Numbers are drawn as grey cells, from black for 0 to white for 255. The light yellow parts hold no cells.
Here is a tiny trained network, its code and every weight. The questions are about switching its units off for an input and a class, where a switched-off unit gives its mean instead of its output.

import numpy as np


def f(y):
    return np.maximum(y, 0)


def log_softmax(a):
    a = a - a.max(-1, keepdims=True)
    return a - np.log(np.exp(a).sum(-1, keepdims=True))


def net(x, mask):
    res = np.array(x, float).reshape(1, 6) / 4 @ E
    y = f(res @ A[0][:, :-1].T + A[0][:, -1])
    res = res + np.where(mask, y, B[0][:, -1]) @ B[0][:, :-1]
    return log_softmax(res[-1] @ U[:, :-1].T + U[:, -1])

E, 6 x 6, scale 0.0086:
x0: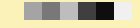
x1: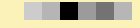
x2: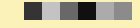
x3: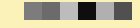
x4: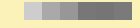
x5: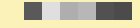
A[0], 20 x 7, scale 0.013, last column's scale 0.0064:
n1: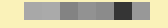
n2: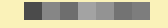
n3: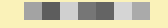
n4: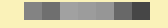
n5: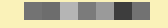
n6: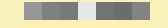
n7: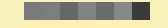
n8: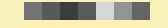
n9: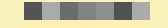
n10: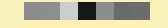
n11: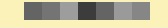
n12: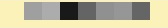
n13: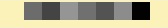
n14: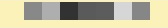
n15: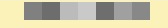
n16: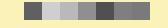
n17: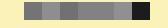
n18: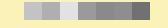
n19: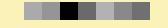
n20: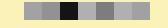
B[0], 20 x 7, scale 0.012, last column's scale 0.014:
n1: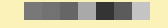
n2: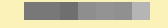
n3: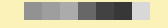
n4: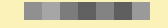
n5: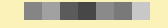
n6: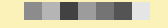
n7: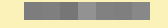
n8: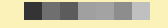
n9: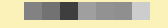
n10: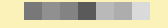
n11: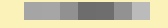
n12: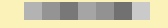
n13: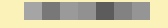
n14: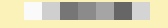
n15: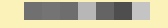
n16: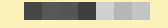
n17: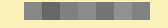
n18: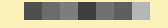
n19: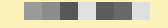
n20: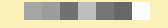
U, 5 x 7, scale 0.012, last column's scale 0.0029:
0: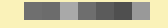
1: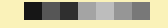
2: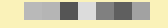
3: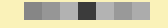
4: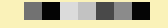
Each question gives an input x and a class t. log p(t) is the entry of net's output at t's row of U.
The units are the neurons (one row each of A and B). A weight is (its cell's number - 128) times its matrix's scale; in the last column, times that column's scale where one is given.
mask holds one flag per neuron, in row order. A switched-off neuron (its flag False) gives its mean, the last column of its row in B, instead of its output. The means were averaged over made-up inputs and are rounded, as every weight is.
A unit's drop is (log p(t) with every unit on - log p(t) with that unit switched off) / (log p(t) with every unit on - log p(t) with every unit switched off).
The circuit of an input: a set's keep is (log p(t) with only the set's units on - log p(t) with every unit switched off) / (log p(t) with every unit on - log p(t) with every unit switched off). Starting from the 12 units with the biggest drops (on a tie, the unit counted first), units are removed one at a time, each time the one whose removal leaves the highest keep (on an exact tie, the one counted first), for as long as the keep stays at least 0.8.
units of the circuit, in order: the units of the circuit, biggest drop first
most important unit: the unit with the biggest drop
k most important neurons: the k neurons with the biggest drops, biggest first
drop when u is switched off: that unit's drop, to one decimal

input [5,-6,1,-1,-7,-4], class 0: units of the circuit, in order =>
n3; n14
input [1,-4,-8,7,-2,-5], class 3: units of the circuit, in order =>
n19; n20
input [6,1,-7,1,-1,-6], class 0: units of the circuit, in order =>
n3; n19; n6
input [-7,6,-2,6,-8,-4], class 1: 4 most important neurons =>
n8; n14; n3; n6
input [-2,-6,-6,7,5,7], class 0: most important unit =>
n1
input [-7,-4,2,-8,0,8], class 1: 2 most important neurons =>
n16; n14
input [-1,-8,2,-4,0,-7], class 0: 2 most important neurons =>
n16; n9
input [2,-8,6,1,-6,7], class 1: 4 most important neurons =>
n16; n9; n14; n3
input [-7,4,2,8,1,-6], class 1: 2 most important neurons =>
n8; n14
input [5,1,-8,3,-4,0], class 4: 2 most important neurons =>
n14; n5
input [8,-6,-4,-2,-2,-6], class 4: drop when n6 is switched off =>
0.2
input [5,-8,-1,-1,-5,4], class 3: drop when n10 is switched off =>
0.1
